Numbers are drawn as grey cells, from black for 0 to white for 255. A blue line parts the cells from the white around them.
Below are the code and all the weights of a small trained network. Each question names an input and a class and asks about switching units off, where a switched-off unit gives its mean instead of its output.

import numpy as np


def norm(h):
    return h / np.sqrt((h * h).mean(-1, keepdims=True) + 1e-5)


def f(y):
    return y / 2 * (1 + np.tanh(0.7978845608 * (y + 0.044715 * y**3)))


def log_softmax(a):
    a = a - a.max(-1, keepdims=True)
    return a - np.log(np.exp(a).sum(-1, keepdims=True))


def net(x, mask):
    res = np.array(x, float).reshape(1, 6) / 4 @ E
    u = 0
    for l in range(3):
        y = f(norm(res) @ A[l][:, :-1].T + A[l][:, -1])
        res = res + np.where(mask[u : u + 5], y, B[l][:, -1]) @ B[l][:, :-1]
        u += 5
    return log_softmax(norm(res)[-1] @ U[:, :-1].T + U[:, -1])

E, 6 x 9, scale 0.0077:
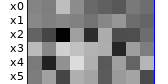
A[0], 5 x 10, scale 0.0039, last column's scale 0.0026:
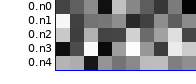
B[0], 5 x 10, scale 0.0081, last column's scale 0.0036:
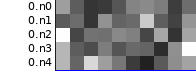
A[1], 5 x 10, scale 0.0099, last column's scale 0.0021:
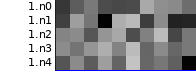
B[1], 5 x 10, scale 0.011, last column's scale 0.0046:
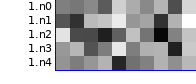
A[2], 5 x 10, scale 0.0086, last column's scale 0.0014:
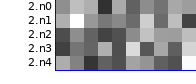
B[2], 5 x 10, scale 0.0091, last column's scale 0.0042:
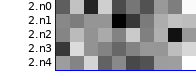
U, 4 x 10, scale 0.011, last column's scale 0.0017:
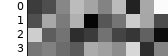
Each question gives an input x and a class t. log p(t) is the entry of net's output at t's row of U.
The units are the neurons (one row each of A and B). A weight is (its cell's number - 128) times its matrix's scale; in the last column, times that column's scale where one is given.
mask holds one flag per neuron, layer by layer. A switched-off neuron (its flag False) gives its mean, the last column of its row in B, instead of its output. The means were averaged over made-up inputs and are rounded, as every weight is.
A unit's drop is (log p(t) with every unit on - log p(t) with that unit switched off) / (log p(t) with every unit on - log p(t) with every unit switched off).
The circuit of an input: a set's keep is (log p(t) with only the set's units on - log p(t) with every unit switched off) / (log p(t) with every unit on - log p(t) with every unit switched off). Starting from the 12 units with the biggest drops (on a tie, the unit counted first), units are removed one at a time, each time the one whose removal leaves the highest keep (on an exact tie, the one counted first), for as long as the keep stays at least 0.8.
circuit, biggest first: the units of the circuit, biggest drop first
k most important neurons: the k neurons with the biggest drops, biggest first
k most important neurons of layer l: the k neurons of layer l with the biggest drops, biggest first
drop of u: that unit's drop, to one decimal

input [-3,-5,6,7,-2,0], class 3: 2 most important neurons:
1.n3, 0.n3
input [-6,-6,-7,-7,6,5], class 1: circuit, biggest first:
1.n1, 2.n1
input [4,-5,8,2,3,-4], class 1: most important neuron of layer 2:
2.n3
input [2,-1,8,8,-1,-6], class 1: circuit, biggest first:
2.n3, 1.n2
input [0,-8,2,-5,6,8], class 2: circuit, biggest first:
1.n2, 1.n1
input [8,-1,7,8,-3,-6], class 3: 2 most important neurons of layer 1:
1.n3, 1.n2
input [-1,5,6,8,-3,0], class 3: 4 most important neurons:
1.n3, 0.n3, 2.n1, 2.n0
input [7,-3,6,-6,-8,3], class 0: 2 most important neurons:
1.n1, 0.n3
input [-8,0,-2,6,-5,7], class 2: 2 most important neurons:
1.n2, 0.n4
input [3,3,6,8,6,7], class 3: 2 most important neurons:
1.n3, 1.n1
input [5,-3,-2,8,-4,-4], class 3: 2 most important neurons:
1.n3, 1.n2
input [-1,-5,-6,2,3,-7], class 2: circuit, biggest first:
0.n3, 1.n1
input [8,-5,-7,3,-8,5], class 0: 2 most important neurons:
1.n1, 1.n4
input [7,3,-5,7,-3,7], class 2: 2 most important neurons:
1.n2, 1.n0
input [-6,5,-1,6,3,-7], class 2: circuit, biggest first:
1.n1
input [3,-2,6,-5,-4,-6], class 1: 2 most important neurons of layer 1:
1.n2, 1.n4
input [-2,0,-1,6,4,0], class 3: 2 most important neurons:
1.n3, 1.n1
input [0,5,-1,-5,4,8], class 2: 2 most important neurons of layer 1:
1.n2, 1.n1
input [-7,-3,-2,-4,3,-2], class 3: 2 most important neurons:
1.n1, 1.n0
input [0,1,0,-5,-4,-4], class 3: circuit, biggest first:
1.n0
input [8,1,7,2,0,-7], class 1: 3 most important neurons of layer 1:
1.n2, 1.n4, 1.n1
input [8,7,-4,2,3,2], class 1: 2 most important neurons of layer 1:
1.n1, 1.n0
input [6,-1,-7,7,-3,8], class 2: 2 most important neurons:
1.n2, 2.n3
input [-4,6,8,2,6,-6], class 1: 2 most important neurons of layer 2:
2.n3, 2.n4
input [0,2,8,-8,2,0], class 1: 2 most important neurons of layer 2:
2.n3, 2.n4
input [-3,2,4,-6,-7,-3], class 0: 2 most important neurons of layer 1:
1.n1, 1.n3
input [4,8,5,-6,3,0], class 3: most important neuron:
1.n0
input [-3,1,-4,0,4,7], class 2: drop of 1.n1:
0.2
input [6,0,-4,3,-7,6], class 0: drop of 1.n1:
1.2
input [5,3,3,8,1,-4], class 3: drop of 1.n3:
0.7
